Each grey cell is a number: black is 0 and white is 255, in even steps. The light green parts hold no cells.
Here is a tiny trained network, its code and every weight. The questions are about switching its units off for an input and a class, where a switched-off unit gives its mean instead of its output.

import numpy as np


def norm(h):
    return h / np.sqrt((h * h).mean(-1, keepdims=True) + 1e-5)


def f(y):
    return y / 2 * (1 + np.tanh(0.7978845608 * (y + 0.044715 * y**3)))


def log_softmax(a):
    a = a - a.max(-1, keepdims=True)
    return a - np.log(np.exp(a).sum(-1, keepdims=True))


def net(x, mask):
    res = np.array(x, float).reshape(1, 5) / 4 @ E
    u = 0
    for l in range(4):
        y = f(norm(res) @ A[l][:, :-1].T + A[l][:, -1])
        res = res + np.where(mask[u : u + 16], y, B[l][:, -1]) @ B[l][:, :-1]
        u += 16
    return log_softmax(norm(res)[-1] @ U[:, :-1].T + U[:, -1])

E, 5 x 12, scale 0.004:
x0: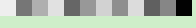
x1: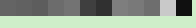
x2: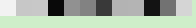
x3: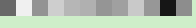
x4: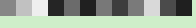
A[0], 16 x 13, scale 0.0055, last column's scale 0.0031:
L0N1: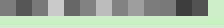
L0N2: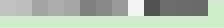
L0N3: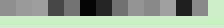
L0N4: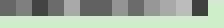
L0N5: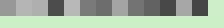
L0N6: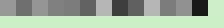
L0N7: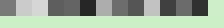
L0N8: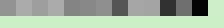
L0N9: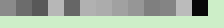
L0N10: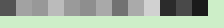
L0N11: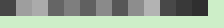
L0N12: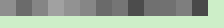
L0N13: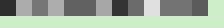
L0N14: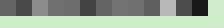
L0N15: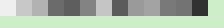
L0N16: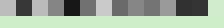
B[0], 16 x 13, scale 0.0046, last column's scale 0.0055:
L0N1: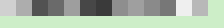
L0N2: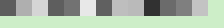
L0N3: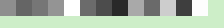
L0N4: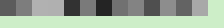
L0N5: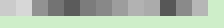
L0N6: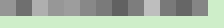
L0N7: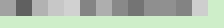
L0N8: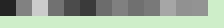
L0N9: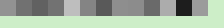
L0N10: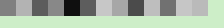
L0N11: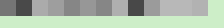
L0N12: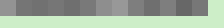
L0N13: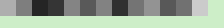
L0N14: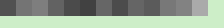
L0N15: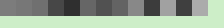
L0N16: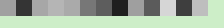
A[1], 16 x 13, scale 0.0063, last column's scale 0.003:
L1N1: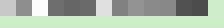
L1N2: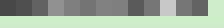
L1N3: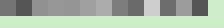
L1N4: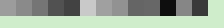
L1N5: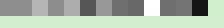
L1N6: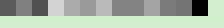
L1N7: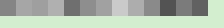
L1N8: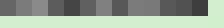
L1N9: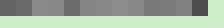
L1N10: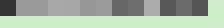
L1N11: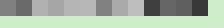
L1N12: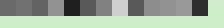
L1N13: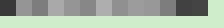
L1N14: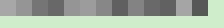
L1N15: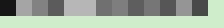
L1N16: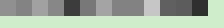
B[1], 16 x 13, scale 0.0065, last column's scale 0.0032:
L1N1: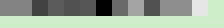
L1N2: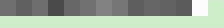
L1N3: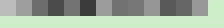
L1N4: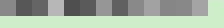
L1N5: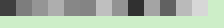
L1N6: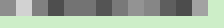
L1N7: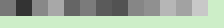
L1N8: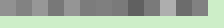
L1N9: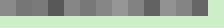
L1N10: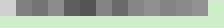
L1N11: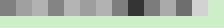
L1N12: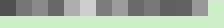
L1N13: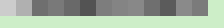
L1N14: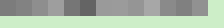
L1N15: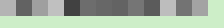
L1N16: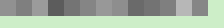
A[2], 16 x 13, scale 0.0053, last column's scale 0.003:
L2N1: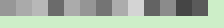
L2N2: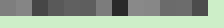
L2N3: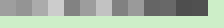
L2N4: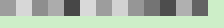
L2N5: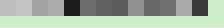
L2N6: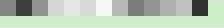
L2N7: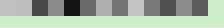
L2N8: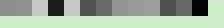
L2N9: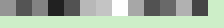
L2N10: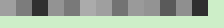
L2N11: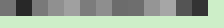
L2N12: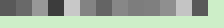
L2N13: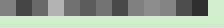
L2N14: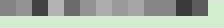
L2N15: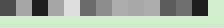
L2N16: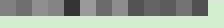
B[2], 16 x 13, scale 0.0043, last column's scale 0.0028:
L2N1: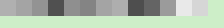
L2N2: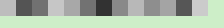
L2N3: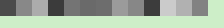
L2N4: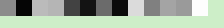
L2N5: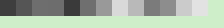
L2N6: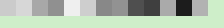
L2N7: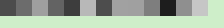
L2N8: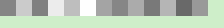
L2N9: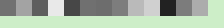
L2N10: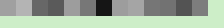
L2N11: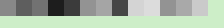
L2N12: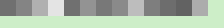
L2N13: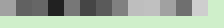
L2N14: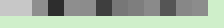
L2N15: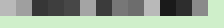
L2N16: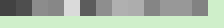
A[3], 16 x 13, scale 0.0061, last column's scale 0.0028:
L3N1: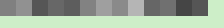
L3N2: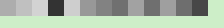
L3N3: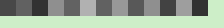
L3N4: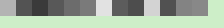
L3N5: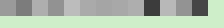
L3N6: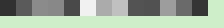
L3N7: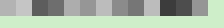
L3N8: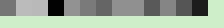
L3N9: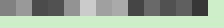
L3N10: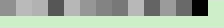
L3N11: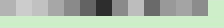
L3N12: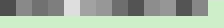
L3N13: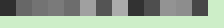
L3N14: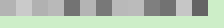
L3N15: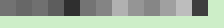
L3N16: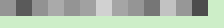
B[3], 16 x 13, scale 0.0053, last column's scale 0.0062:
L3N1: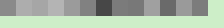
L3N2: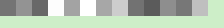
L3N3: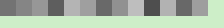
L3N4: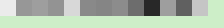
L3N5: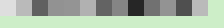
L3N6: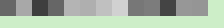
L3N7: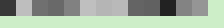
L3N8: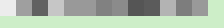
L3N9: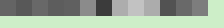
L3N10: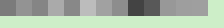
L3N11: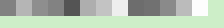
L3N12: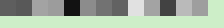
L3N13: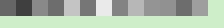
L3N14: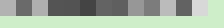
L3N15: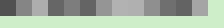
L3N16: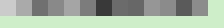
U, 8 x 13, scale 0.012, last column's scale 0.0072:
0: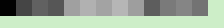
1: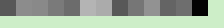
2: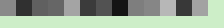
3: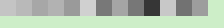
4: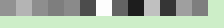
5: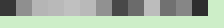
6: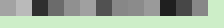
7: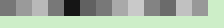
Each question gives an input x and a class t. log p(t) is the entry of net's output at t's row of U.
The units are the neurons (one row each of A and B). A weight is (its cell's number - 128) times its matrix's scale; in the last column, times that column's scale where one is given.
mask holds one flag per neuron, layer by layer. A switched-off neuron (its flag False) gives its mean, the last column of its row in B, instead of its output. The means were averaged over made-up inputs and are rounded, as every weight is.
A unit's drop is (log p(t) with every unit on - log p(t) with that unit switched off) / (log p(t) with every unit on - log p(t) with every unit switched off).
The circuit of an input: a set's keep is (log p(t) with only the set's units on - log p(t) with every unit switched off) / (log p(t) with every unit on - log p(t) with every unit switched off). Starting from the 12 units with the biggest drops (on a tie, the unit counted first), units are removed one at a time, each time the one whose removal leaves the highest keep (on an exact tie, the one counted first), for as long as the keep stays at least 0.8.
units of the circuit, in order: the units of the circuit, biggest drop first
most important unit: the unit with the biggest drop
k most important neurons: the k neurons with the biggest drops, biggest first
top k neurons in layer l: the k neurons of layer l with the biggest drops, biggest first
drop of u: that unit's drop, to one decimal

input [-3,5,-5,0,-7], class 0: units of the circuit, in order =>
L0N3, L3N13
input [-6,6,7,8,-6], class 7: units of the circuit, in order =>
L0N3, L0N5, L2N4
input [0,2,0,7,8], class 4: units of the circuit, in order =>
L1N5
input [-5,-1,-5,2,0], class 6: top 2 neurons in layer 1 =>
L1N7, L1N3
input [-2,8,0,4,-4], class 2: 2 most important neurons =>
L0N2, L3N11
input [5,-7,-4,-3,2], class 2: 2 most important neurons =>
L0N16, L0N5
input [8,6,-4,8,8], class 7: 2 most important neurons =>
L0N10, L1N1
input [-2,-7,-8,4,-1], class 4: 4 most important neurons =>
L0N10, L1N5, L1N1, L0N3
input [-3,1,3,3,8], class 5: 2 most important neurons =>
L1N5, L0N3
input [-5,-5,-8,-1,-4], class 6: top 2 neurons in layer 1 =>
L1N6, L1N7
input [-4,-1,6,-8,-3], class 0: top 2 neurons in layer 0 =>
L0N1, L0N2
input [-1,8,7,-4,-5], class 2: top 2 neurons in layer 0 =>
L0N2, L0N14
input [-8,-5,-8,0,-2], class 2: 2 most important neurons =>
L1N15, L0N4
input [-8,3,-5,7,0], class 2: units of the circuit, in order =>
L3N11
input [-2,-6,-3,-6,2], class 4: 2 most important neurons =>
L0N3, L1N5
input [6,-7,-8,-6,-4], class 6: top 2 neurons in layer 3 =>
L3N7, L3N14
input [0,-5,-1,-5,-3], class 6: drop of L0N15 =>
0.3
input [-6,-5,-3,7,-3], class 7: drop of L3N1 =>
0.0
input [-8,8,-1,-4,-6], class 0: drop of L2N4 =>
0.1
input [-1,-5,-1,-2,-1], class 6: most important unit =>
L0N2
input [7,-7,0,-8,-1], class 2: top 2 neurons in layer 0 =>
L0N16, L0N15
